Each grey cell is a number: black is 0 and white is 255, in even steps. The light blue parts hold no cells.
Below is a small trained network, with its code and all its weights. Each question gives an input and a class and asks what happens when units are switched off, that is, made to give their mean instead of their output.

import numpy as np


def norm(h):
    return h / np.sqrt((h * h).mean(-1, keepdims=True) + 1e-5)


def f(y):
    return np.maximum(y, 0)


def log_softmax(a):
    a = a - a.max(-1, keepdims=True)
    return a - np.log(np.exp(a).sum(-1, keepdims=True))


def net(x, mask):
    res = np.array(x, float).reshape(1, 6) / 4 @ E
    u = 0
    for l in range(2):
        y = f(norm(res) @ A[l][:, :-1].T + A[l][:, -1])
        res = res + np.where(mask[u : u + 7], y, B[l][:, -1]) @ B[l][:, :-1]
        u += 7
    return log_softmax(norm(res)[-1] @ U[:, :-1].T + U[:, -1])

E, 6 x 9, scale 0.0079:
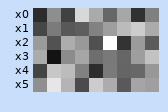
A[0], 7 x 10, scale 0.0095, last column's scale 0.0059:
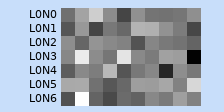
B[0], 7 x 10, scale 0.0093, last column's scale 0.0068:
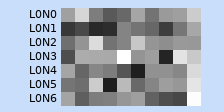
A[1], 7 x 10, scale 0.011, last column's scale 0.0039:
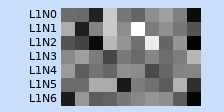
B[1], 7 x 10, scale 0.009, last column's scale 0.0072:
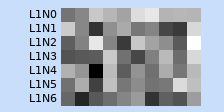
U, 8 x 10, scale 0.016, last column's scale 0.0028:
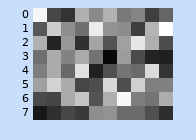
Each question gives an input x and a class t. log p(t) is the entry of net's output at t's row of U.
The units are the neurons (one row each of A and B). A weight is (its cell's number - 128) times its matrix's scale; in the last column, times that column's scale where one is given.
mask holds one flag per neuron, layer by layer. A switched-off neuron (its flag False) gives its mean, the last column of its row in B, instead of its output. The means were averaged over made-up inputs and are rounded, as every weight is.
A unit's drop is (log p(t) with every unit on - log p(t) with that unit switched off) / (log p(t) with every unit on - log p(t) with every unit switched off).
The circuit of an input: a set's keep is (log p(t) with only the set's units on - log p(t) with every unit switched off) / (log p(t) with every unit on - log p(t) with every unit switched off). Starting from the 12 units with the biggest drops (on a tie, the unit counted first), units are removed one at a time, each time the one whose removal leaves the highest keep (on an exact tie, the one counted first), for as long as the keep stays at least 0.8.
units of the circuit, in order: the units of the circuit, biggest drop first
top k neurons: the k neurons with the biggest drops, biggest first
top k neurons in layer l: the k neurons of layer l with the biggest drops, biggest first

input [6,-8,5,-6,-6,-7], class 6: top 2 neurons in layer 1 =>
[L1N0 L1N2]
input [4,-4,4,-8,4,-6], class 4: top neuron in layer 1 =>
[L1N5]
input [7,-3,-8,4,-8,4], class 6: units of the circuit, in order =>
[L1N2 L0N5]
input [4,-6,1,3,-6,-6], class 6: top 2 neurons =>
[L0N6 L1N2]
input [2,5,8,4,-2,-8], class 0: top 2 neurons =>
[L1N1 L0N3]
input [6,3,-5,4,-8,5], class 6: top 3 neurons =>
[L1N2 L0N5 L0N0]
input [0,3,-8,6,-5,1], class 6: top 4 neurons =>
[L1N2 L0N5 L0N0 L0N4]
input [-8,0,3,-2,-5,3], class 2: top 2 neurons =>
[L0N5 L1N2]
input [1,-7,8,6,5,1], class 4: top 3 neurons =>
[L1N5 L0N6 L0N0]
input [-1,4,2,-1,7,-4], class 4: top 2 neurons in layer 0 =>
[L0N4 L0N0]
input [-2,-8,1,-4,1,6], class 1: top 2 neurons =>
[L0N3 L1N2]
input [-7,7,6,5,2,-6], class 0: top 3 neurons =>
[L1N1 L0N4 L1N2]
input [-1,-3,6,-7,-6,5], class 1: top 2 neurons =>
[L0N3 L1N2]
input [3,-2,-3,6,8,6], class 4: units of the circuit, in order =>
[L0N5]
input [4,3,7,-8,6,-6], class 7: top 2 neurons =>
[L0N1 L1N6]
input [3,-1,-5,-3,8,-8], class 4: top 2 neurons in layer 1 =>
[L1N5 L1N1]
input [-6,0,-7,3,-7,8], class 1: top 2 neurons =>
[L0N3 L0N4]
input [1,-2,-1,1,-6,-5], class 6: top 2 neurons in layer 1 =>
[L1N2 L1N0]
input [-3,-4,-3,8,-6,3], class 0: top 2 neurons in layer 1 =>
[L1N1 L1N4]
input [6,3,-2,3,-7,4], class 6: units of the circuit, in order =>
[L1N2]
